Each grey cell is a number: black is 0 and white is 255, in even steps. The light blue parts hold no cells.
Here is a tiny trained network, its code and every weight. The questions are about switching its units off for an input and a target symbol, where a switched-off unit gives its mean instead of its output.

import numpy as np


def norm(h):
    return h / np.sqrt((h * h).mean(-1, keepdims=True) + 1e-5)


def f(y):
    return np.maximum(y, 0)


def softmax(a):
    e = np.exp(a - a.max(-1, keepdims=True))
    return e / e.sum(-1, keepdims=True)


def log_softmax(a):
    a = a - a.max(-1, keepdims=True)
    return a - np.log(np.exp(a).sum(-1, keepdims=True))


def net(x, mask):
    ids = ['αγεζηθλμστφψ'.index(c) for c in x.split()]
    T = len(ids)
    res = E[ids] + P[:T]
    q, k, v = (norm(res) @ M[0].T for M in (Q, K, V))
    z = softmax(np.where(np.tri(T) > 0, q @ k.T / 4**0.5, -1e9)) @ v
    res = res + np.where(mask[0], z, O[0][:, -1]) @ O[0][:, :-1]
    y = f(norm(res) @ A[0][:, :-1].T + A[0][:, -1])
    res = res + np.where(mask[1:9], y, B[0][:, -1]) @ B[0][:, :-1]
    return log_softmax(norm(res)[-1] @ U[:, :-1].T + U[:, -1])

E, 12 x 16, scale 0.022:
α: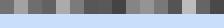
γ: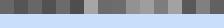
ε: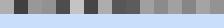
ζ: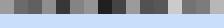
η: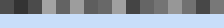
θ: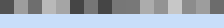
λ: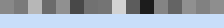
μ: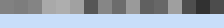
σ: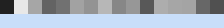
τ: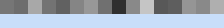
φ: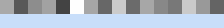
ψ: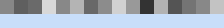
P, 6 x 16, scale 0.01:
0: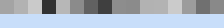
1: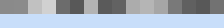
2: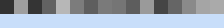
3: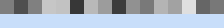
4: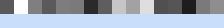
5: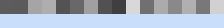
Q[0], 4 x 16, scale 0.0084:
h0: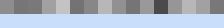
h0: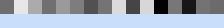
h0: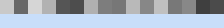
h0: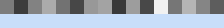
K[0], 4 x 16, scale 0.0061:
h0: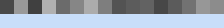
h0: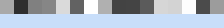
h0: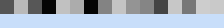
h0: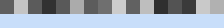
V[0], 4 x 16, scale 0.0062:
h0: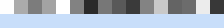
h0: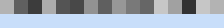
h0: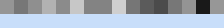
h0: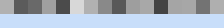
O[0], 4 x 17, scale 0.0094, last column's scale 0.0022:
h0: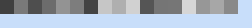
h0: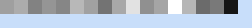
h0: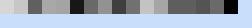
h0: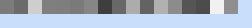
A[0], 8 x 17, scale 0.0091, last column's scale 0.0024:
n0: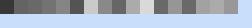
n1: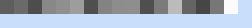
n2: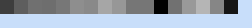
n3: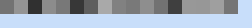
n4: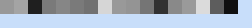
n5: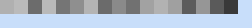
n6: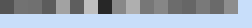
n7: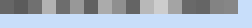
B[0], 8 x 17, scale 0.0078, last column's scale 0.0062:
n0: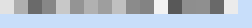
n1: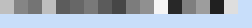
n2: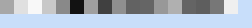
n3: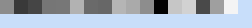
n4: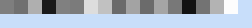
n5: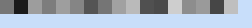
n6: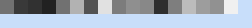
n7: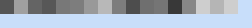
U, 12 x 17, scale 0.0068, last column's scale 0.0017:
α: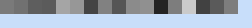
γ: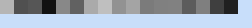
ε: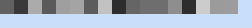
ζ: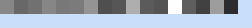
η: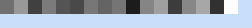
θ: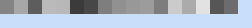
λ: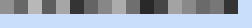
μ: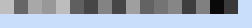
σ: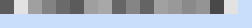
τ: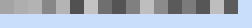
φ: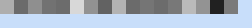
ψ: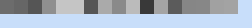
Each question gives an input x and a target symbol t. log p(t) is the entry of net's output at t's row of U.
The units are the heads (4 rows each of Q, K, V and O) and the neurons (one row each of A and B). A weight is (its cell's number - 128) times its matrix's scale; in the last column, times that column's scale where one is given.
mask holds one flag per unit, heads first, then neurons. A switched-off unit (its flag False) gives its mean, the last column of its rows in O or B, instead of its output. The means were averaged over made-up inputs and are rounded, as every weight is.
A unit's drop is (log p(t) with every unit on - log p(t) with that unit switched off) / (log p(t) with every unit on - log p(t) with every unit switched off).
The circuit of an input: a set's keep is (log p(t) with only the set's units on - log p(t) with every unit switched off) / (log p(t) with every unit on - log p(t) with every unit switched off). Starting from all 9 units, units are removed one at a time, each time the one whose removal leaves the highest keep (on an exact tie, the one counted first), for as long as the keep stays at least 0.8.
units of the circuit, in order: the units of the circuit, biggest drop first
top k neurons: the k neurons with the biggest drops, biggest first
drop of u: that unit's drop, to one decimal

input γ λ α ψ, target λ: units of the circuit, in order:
h0, n2, n3
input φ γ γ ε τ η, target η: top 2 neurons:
n1, n4
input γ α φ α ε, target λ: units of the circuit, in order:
h0, n2
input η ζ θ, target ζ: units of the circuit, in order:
h0
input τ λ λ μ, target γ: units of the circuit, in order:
h0, n4
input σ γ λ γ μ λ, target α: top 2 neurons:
n3, n2
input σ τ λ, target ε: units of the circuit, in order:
h0, n2
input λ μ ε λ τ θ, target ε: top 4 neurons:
n6, n2, n1, n3
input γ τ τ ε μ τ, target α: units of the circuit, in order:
h0, n3
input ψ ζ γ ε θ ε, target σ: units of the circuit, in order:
h0, n2, n6, n3
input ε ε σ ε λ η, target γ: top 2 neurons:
n4, n3
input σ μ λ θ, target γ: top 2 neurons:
n4, n2
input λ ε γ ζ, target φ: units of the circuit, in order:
h0, n4
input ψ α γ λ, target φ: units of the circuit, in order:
h0
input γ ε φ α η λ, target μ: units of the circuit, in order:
h0, n5
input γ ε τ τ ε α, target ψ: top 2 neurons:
n2, n3
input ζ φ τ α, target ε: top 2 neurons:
n3, n6
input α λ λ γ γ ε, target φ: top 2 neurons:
n4, n6
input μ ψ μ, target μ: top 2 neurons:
n1, n5
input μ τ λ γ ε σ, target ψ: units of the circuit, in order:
h0
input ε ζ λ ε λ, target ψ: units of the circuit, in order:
h0, n2
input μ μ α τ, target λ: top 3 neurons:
n2, n3, n1
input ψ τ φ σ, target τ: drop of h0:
1.1
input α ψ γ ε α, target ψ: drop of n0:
-0.1
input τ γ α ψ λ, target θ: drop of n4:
0.2
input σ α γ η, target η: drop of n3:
0.2
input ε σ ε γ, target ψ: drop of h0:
0.4
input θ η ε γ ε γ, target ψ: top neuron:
n0
